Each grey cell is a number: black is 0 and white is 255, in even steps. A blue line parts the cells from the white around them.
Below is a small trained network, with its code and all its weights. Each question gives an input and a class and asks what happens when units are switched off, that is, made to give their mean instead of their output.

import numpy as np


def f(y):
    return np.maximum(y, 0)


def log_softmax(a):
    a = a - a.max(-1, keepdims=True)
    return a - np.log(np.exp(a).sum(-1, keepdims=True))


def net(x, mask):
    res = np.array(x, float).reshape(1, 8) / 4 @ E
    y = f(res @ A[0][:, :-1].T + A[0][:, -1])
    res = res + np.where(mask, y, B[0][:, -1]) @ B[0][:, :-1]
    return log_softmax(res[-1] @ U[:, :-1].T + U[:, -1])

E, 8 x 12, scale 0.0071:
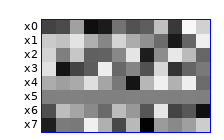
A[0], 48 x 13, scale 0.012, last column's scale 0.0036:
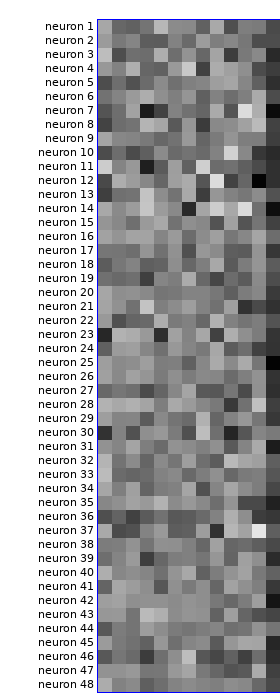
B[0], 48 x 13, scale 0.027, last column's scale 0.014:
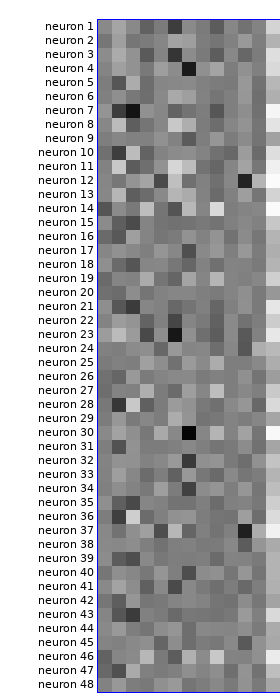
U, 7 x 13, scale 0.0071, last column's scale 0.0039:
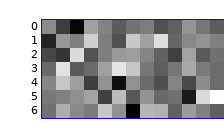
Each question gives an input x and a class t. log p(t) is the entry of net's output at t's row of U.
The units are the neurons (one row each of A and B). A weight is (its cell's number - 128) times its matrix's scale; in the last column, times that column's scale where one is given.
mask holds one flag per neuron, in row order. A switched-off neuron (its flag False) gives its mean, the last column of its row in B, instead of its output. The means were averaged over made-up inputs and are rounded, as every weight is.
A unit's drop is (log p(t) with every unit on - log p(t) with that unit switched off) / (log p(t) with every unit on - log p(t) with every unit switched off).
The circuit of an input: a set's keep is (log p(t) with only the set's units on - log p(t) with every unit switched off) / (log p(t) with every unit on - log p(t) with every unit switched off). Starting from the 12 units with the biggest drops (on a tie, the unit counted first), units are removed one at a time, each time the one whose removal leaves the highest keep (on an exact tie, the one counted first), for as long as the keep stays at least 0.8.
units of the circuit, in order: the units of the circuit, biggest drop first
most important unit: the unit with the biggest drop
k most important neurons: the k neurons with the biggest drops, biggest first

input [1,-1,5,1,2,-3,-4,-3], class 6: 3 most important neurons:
[neuron 12; neuron 34; neuron 24]
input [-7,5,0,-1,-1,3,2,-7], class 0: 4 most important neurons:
[neuron 21; neuron 43; neuron 35; neuron 8]
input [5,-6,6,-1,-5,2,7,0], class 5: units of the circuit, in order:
[neuron 12]
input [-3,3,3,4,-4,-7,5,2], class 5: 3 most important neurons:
[neuron 12; neuron 14; neuron 23]
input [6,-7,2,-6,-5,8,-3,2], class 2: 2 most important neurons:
[neuron 36; neuron 10]
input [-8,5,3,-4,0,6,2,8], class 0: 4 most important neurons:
[neuron 21; neuron 43; neuron 11; neuron 35]
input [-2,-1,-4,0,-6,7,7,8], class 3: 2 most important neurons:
[neuron 13; neuron 8]
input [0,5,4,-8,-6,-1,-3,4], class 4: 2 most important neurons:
[neuron 23; neuron 14]
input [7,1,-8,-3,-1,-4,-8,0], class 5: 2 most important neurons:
[neuron 37; neuron 4]
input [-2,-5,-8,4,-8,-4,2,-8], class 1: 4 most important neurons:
[neuron 46; neuron 19; neuron 27; neuron 8]
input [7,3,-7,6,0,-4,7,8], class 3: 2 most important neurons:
[neuron 8; neuron 13]
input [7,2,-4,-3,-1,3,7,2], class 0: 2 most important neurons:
[neuron 7; neuron 37]
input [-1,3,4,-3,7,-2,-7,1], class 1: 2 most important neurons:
[neuron 14; neuron 12]
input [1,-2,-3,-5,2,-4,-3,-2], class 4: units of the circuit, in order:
[neuron 23]
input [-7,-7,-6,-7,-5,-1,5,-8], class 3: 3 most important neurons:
[neuron 11; neuron 7; neuron 2]
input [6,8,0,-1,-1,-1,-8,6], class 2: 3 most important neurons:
[neuron 28; neuron 12; neuron 47]
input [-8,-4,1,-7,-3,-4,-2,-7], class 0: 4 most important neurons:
[neuron 21; neuron 43; neuron 15; neuron 35]
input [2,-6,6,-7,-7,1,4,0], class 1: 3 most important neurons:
[neuron 46; neuron 27; neuron 19]
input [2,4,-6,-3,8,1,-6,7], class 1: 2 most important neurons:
[neuron 14; neuron 11]
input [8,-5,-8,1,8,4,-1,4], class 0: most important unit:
neuron 7
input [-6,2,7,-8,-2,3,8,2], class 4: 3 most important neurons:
[neuron 23; neuron 41; neuron 37]
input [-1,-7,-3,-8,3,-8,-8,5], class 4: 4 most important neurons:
[neuron 23; neuron 12; neuron 41; neuron 28]
